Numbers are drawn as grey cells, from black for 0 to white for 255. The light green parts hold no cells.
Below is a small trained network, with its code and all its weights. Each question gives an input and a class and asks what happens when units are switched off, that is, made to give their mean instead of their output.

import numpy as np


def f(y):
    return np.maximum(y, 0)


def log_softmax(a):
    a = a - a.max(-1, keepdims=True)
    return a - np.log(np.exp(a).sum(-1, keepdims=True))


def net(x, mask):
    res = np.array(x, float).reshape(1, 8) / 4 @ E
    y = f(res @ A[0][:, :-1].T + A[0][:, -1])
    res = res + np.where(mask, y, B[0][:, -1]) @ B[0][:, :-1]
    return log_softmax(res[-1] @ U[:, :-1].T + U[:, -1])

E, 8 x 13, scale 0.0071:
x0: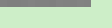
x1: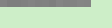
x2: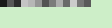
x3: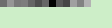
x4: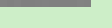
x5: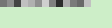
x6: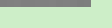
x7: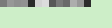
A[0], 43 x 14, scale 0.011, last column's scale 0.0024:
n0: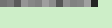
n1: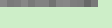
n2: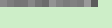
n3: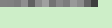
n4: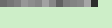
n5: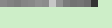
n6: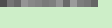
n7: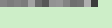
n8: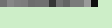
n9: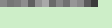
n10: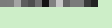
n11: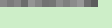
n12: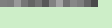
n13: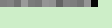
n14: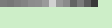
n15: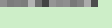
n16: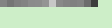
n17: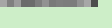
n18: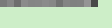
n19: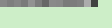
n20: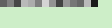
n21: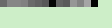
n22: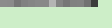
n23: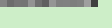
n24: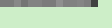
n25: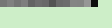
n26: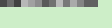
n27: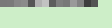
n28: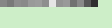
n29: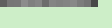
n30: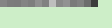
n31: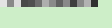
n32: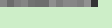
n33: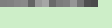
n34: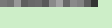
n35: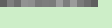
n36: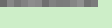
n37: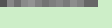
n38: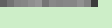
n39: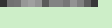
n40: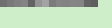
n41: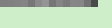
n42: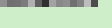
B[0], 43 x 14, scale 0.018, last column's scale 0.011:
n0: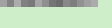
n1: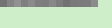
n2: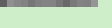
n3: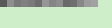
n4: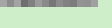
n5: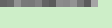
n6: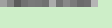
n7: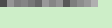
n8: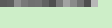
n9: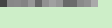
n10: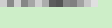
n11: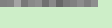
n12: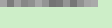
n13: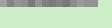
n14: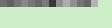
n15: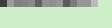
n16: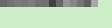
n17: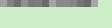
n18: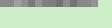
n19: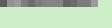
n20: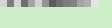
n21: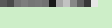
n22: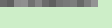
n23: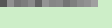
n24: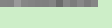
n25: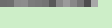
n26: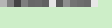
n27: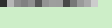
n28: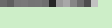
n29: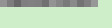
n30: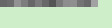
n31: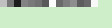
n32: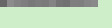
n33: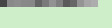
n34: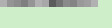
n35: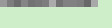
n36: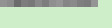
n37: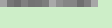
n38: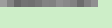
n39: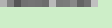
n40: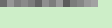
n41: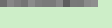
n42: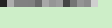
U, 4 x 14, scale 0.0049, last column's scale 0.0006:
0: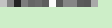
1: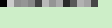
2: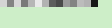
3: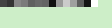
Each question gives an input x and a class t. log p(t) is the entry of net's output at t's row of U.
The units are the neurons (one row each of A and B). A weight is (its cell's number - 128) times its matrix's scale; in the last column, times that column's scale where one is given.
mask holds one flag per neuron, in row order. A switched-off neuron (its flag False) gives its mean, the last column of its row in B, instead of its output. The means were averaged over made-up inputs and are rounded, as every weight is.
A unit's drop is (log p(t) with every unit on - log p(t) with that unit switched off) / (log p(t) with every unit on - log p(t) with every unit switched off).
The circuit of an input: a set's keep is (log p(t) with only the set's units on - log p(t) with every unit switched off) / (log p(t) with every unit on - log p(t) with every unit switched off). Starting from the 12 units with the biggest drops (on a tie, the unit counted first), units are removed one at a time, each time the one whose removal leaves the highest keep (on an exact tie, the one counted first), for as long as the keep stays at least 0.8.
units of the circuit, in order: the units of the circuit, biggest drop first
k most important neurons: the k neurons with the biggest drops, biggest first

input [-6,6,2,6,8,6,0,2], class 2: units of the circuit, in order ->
[n20]
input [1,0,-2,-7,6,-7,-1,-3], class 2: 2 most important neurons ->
[n10, n21]
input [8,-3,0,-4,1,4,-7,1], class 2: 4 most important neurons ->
[n21, n20, n8, n25]
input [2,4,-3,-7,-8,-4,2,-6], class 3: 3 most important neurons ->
[n28, n14, n27]
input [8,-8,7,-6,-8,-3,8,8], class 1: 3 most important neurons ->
[n27, n31, n33]
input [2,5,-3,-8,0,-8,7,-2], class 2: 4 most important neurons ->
[n10, n21, n34, n12]
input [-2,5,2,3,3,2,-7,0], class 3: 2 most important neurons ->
[n31, n10]
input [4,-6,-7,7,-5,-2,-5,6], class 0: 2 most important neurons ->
[n31, n28]
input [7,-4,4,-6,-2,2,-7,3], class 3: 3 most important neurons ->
[n31, n28, n14]
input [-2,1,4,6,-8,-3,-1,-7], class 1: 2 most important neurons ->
[n42, n15]
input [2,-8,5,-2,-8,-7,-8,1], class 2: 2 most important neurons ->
[n10, n31]
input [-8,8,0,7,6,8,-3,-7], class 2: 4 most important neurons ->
[n20, n27, n0, n4]
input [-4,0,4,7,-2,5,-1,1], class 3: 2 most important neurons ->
[n21, n10]
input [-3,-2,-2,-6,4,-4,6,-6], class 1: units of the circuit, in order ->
[n42]
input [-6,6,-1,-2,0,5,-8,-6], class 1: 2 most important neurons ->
[n42, n10]
